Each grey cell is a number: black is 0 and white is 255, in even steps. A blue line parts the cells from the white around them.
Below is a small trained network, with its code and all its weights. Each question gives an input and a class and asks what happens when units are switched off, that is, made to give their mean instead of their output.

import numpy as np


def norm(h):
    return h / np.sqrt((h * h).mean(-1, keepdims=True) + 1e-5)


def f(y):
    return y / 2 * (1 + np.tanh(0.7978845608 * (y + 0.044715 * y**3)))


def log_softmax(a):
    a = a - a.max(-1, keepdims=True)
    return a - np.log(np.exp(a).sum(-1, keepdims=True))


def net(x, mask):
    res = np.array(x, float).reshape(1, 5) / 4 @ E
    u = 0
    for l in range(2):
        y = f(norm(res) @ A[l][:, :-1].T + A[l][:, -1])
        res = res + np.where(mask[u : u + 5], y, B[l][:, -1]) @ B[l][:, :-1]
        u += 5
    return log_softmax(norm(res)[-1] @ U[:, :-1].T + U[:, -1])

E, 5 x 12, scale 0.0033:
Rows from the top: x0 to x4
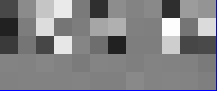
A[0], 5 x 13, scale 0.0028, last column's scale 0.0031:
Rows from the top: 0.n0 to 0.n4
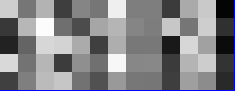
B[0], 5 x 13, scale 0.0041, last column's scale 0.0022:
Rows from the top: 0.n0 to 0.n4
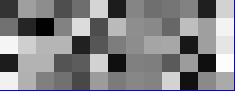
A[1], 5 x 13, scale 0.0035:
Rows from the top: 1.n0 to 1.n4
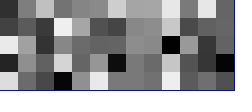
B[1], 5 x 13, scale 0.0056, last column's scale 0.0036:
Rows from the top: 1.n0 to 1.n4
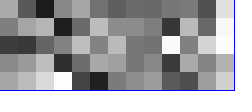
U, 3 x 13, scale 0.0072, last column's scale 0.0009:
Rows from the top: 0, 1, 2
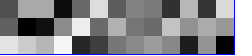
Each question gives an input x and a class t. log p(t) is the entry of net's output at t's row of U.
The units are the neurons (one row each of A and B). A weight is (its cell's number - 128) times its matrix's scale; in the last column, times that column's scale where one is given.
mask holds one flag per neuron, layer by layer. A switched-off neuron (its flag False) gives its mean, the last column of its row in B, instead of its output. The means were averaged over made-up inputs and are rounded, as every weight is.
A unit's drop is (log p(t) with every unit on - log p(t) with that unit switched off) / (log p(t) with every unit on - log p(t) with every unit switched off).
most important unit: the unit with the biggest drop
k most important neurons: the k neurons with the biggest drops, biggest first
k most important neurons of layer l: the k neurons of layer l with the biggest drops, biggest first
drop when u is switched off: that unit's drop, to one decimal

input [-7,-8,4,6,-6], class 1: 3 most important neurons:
1.n2, 0.n4, 0.n2
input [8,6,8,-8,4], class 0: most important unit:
1.n1
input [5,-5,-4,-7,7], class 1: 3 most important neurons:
1.n2, 1.n4, 1.n1
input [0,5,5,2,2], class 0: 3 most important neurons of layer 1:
1.n1, 1.n2, 1.n3
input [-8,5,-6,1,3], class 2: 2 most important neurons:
1.n4, 1.n1
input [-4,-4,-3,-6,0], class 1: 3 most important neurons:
1.n2, 0.n4, 0.n2
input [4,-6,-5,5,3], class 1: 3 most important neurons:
1.n2, 1.n1, 1.n3
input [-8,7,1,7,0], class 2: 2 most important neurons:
1.n4, 1.n2
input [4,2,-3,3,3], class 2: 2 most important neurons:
0.n2, 1.n1
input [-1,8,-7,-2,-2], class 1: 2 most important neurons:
0.n1, 1.n1
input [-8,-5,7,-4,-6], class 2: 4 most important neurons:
1.n4, 0.n3, 0.n0, 0.n1
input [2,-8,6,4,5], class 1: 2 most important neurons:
1.n2, 0.n3
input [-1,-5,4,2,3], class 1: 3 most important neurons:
1.n2, 0.n3, 0.n0
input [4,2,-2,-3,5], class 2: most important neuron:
0.n2
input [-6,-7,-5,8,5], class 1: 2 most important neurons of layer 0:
0.n4, 0.n2
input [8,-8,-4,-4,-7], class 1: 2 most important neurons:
1.n2, 1.n4
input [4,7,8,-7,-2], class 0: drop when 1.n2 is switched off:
0.2
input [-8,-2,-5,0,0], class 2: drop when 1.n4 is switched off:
1.2
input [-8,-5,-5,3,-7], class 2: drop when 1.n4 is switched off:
1.3
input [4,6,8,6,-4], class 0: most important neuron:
1.n1
